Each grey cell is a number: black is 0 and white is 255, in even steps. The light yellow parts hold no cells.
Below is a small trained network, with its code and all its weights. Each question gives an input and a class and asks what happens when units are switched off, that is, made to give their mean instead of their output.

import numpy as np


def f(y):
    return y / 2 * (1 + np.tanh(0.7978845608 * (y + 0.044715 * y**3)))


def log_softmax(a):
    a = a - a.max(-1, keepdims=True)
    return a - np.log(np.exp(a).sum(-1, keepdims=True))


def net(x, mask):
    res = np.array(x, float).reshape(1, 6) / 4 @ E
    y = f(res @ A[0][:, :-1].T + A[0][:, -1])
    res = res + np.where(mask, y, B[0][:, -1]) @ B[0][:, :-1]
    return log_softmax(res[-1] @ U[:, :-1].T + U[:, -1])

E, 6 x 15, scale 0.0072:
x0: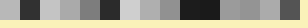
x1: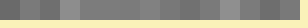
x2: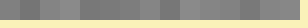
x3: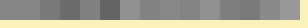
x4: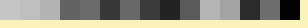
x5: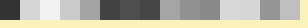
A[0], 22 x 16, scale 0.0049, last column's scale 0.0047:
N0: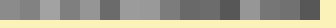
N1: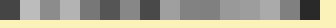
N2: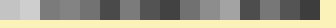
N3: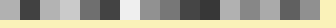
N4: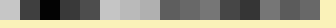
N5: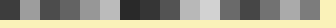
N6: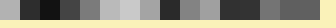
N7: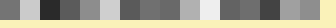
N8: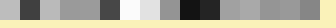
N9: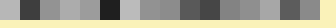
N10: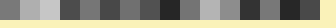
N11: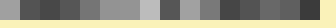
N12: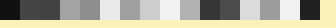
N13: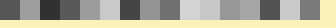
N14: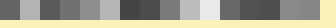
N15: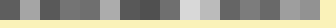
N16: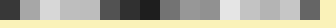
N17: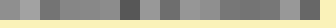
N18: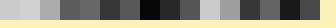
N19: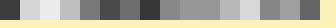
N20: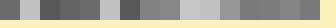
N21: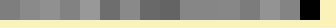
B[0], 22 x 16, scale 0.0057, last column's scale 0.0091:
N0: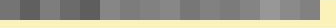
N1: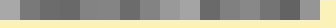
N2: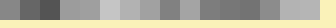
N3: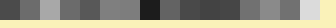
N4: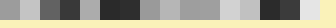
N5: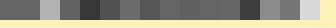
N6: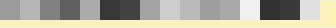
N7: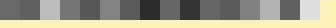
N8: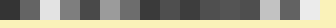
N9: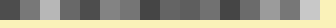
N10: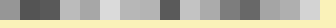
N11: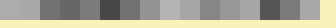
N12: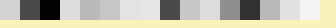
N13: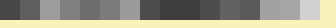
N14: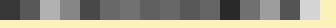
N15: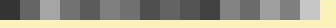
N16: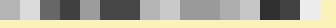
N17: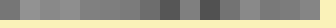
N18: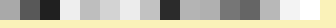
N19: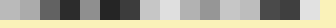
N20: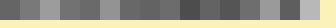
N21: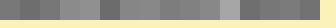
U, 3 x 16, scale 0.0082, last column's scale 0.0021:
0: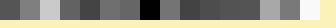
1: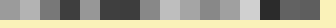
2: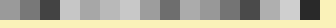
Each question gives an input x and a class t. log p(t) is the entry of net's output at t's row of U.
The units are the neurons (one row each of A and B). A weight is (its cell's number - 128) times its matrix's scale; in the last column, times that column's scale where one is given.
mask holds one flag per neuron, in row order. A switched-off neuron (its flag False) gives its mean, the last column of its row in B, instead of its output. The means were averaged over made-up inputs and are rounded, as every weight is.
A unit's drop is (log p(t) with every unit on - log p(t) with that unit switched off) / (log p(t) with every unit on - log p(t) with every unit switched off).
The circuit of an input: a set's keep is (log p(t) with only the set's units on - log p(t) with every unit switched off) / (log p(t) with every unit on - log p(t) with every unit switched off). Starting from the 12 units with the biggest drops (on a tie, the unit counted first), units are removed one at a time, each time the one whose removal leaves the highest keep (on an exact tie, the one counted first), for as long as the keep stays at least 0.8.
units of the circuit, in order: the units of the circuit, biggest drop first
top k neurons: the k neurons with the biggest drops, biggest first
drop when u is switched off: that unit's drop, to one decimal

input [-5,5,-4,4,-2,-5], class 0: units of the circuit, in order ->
[N7]
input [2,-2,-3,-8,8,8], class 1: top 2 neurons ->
[N19 N16]
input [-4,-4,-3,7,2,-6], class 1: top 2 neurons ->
[N6 N4]
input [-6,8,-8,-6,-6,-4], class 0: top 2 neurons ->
[N18 N7]
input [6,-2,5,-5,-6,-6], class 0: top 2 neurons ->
[N8 N18]
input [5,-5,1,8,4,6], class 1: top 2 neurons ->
[N19 N16]
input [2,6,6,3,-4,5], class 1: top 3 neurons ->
[N18 N16 N19]
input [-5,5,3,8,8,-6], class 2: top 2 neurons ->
[N18 N10]
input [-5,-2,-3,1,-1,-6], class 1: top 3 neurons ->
[N6 N4 N8]
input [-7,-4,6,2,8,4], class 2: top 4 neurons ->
[N18 N10 N2 N8]
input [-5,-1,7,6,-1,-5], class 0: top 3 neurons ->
[N7 N16 N19]
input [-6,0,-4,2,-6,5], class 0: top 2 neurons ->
[N18 N13]
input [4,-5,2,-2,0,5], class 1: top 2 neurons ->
[N19 N16]
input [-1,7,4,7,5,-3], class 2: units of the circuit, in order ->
[N18]
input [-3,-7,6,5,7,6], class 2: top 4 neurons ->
[N18 N10 N4 N6]
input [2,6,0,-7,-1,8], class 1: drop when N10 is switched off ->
0.0
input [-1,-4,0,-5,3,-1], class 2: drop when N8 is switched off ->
0.1
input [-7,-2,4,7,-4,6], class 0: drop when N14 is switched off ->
0.1
